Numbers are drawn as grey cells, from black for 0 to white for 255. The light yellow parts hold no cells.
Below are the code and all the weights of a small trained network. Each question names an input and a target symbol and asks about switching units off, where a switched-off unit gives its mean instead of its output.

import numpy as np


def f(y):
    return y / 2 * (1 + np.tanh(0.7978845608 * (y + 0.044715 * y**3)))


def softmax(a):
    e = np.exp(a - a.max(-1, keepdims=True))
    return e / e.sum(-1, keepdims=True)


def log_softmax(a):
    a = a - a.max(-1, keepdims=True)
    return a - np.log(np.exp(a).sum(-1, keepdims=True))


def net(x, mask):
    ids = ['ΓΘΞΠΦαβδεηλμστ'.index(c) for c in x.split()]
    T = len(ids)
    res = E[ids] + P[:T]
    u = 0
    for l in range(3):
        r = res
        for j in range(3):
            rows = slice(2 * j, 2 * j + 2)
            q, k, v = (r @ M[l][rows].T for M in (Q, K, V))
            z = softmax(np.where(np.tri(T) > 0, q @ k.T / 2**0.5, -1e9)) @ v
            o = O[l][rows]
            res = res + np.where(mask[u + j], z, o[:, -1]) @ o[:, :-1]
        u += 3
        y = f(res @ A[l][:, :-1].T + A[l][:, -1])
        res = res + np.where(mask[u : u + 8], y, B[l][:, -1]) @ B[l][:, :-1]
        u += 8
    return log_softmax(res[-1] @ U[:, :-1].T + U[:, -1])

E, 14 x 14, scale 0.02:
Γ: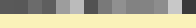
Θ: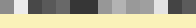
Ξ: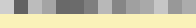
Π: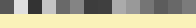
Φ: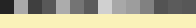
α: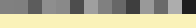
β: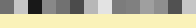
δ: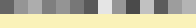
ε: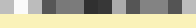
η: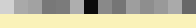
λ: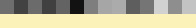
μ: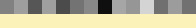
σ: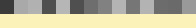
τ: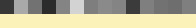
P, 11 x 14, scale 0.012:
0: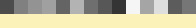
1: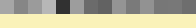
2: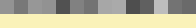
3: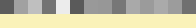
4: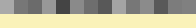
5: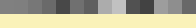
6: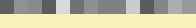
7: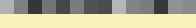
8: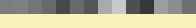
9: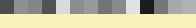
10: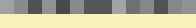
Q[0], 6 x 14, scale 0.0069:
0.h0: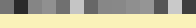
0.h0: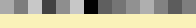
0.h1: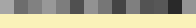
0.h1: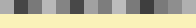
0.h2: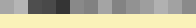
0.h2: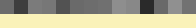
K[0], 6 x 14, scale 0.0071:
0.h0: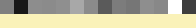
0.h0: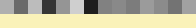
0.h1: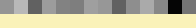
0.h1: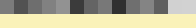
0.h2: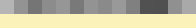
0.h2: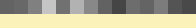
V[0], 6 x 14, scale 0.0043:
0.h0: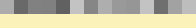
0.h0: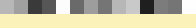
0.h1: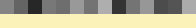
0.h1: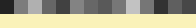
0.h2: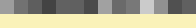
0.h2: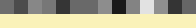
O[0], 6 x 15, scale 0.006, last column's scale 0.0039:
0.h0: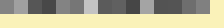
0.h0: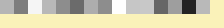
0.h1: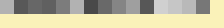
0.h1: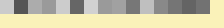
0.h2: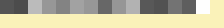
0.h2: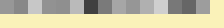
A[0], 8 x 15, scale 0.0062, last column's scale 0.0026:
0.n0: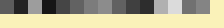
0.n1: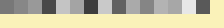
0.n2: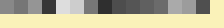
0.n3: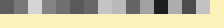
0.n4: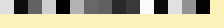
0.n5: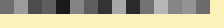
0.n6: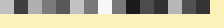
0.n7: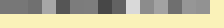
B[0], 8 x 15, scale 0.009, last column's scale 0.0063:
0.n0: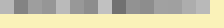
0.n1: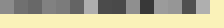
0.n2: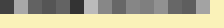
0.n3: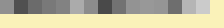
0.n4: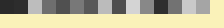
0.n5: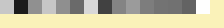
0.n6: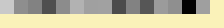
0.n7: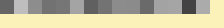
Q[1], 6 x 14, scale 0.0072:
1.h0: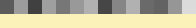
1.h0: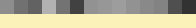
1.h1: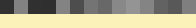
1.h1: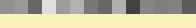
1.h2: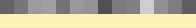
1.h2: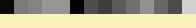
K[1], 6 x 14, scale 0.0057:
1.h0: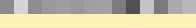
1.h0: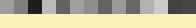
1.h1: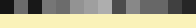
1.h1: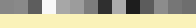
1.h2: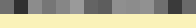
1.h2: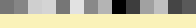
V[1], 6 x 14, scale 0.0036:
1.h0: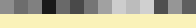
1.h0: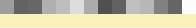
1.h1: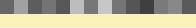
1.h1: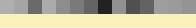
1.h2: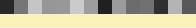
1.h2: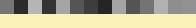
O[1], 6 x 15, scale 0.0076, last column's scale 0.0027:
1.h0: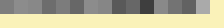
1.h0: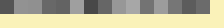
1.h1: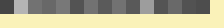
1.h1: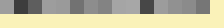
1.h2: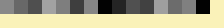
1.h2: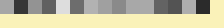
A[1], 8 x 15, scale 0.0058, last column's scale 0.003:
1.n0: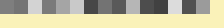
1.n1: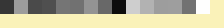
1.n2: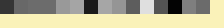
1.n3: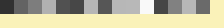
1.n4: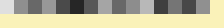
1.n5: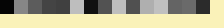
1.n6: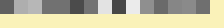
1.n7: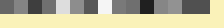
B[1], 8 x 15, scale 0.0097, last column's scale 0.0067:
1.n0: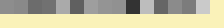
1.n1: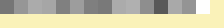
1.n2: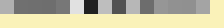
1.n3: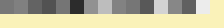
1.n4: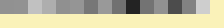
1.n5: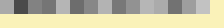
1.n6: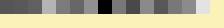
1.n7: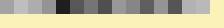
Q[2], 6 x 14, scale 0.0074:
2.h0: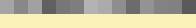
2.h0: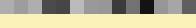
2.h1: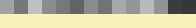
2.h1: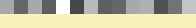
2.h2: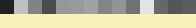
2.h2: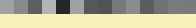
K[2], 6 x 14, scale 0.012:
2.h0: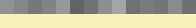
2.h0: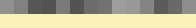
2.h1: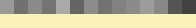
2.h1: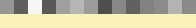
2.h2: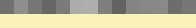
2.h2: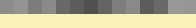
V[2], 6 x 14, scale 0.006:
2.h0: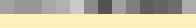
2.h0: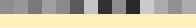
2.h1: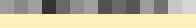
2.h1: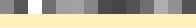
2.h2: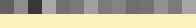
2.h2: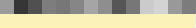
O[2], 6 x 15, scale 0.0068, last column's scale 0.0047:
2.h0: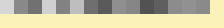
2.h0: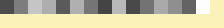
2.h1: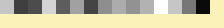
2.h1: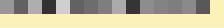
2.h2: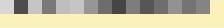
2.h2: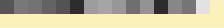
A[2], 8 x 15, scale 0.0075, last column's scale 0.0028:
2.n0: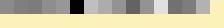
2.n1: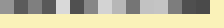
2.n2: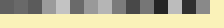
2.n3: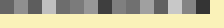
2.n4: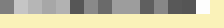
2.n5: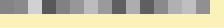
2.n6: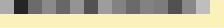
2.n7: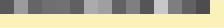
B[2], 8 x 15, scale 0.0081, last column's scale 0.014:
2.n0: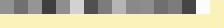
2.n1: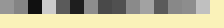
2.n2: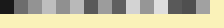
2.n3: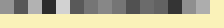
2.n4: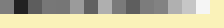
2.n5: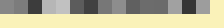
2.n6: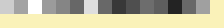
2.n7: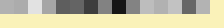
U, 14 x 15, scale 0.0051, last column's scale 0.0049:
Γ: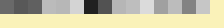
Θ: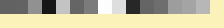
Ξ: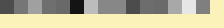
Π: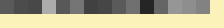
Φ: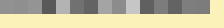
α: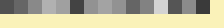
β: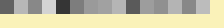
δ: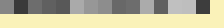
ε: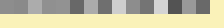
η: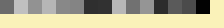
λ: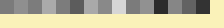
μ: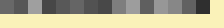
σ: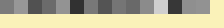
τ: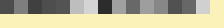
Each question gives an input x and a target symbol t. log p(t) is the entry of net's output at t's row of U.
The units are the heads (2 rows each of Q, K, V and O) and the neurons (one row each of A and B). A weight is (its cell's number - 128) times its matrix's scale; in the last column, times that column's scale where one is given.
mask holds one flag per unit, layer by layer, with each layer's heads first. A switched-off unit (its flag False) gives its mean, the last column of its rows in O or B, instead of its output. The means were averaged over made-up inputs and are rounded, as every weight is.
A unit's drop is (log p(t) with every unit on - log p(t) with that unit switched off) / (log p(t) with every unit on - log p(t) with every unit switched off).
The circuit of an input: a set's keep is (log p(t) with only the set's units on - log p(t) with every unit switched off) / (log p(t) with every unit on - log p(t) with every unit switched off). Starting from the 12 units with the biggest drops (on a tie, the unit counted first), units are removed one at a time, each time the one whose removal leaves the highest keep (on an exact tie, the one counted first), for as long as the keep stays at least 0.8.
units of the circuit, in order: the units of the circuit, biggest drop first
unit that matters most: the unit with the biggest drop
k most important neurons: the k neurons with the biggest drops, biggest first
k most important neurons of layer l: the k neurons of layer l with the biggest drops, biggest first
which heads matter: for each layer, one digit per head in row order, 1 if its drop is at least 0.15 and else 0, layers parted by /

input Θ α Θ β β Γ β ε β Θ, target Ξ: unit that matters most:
1.n6
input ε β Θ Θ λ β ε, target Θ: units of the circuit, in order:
(2.n1; 2.n4)
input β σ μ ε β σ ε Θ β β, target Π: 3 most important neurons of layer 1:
(1.n7; 1.n6; 1.n0)
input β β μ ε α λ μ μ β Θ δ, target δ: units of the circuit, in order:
(0.n3; 0.n4; 1.n2; 2.n6)
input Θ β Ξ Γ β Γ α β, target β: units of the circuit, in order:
(2.h1; 2.n7; 1.n3; 1.h2)
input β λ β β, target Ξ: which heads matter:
110 / 010 / 000
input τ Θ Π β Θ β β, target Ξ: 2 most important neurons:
(0.n5; 1.n6)
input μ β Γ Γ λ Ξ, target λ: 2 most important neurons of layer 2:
(2.n1; 2.n4)
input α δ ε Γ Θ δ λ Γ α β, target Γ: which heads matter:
100 / 000 / 010
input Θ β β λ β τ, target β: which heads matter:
010 / 001 / 010
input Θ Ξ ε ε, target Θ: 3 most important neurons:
(0.n5; 1.n5; 2.n4)
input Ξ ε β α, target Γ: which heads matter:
000 / 000 / 010
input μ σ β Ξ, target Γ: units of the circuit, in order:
(2.n0; 2.n5)
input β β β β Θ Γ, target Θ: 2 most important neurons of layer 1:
(1.n7; 1.n0)
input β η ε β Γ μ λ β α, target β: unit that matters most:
0.n0
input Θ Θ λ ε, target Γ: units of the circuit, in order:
(2.h1; 1.n3)
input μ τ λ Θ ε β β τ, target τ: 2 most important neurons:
(0.n5; 1.n3)
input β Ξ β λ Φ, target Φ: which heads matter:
000 / 000 / 010
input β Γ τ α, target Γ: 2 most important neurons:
(2.n2; 2.n6)
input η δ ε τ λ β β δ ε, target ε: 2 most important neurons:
(0.n5; 2.n6)
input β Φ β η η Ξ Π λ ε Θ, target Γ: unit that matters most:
1.n5
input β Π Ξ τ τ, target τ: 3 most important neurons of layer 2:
(2.n7; 2.n4; 2.n5)
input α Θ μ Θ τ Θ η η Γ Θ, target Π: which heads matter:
000 / 100 / 001
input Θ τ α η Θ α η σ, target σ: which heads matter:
000 / 000 / 000
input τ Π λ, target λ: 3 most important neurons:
(0.n0; 2.n1; 0.n5)
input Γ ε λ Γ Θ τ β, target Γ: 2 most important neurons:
(2.n0; 1.n3)
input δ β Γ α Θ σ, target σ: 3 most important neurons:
(2.n1; 0.n3; 1.n5)
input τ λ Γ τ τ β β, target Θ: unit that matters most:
0.h0
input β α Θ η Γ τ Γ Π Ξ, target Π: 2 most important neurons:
(0.n5; 2.n5)
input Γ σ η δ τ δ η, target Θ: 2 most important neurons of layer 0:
(0.n5; 0.n2)
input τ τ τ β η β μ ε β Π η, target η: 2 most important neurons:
(0.n4; 2.n4)
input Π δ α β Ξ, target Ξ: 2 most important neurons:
(0.n4; 1.n6)
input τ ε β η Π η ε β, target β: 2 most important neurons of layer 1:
(1.n3; 1.n4)
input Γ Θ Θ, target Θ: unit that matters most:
2.h1
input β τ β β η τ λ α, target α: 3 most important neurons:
(2.n2; 0.n4; 2.n6)
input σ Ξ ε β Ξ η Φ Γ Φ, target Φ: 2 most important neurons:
(1.n2; 0.n3)
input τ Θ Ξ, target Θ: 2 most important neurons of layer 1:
(1.n1; 1.n4)
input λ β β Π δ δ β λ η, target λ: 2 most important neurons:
(2.n1; 1.n0)
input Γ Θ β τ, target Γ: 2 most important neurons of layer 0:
(0.n5; 0.n3)
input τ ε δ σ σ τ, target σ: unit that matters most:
2.n1
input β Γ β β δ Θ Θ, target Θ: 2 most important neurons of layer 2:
(2.n4; 2.n1)
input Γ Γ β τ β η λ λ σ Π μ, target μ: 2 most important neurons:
(1.n3; 0.n5)
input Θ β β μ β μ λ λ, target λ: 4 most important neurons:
(2.n1; 0.n0; 2.n0; 0.n5)
